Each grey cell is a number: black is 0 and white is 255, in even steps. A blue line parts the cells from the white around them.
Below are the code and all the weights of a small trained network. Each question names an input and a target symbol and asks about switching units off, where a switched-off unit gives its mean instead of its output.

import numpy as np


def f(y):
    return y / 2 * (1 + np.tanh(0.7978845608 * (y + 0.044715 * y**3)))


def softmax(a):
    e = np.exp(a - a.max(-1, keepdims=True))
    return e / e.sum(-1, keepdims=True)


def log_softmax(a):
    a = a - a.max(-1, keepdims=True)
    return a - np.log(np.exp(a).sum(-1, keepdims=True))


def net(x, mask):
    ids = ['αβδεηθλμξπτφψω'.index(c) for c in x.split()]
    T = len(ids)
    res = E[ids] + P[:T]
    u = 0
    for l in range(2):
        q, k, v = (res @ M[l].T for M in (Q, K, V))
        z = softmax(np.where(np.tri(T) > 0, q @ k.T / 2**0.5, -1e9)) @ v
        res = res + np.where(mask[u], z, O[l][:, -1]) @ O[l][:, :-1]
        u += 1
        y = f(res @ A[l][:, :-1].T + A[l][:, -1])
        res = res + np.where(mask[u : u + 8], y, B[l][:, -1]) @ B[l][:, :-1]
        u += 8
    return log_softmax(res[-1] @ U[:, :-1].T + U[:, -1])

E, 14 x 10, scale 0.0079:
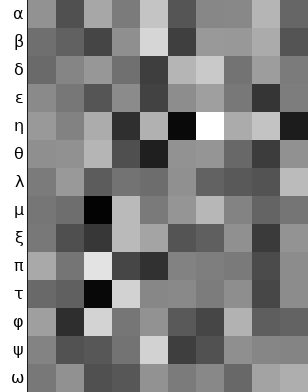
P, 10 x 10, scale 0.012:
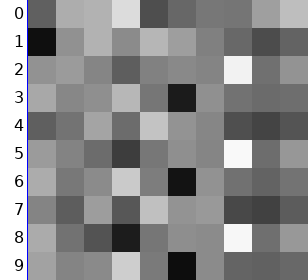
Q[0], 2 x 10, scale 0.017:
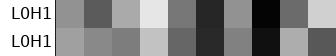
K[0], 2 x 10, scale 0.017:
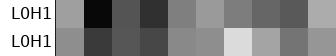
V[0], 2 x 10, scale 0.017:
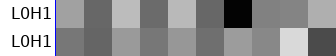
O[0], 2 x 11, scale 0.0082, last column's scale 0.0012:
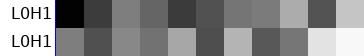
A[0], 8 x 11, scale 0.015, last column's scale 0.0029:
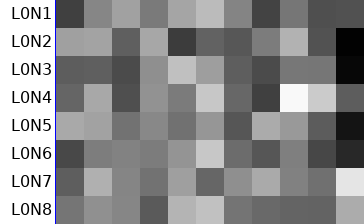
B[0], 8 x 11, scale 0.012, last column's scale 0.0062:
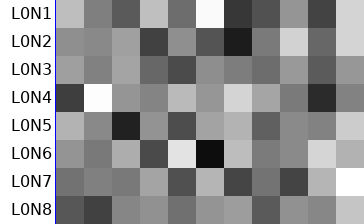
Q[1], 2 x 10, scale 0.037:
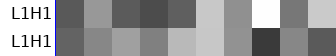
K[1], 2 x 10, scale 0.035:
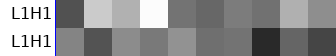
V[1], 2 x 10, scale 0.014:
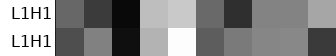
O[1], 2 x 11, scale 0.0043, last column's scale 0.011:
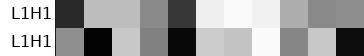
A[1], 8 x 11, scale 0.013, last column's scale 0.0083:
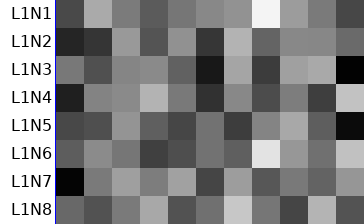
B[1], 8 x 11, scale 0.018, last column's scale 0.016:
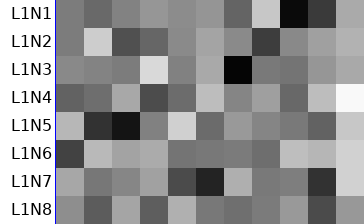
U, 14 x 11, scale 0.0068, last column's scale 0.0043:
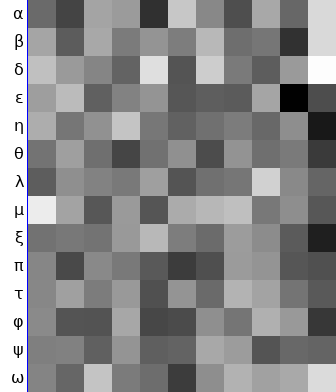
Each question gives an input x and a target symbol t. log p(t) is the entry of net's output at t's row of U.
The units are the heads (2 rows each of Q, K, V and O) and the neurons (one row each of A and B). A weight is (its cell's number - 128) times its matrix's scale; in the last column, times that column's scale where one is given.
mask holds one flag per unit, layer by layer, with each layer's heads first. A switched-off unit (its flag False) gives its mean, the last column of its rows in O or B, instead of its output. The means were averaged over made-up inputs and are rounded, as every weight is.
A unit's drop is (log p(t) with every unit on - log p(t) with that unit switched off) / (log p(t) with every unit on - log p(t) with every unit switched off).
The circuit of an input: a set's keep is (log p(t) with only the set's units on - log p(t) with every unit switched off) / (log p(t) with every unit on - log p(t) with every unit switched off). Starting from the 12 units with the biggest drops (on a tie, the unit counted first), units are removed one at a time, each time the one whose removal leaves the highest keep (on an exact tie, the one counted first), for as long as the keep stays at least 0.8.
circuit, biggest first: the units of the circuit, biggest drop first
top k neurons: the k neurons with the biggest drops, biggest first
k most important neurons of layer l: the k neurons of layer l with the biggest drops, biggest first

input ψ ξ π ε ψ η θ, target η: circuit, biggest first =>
(L1N3, L0H1)
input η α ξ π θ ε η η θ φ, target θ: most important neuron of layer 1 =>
(L1N4)
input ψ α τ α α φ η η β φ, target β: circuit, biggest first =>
(L1H1, L0H1, L0N2, L1N8)
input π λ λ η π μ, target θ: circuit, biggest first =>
(L1H1, L0H1, L1N4)
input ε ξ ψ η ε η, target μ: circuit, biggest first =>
(L0H1, L0N5)
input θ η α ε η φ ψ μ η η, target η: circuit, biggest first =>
(L1N3, L0H1)
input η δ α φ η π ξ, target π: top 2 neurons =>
(L1N4, L1N7)
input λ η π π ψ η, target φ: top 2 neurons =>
(L0N4, L0N2)
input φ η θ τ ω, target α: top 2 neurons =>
(L1N5, L0N8)
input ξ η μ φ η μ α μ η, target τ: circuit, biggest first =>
(L1N6, L0H1, L1N1, L1H1)
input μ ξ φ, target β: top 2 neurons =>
(L1N8, L0N4)
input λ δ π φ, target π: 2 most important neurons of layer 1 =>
(L1N4, L1N7)
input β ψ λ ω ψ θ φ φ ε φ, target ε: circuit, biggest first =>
(L0H1, L1N4)
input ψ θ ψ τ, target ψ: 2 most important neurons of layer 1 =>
(L1N1, L1N5)
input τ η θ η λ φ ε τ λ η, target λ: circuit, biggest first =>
(L0H1, L0N2, L1N6)
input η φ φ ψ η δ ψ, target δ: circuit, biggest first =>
(L0H1, L1N3)
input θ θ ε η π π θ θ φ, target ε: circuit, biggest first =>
(L1H1)
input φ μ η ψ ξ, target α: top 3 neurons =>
(L0N3, L1N5, L0N2)
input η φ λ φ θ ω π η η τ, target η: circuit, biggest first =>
(L0H1, L1N3)
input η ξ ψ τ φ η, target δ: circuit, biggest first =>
(L0H1)
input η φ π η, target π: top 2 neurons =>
(L1N4, L1N7)
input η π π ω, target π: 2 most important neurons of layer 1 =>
(L1N4, L1N7)
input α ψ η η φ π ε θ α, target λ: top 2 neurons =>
(L0N4, L1N6)
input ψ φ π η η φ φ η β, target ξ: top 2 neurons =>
(L1N1, L1N5)
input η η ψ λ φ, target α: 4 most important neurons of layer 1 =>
(L1N5, L1N7, L1N1, L1N8)
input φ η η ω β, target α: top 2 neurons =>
(L0N3, L1N5)
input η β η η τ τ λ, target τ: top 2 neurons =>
(L0N2, L1N6)
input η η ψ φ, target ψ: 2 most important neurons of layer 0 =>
(L0N1, L0N3)
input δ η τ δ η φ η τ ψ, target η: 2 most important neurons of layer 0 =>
(L0N4, L0N1)
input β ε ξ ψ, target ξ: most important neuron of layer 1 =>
(L1N1)
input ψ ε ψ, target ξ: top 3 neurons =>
(L1N1, L1N5, L0N4)
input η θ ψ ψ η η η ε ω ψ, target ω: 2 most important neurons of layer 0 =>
(L0N1, L0N5)
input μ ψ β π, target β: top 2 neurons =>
(L0N2, L1N8)
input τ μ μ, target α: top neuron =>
(L0N4)
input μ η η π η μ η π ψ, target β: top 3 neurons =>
(L1N8, L0N4, L0N8)
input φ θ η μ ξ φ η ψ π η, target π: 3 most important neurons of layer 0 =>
(L0N2, L0N1, L0N5)
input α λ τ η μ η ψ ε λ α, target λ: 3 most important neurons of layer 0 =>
(L0N2, L0N5, L0N1)
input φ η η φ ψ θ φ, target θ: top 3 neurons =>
(L1N4, L1N7, L0N1)
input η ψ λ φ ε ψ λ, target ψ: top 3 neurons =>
(L1N1, L1N5, L1N7)
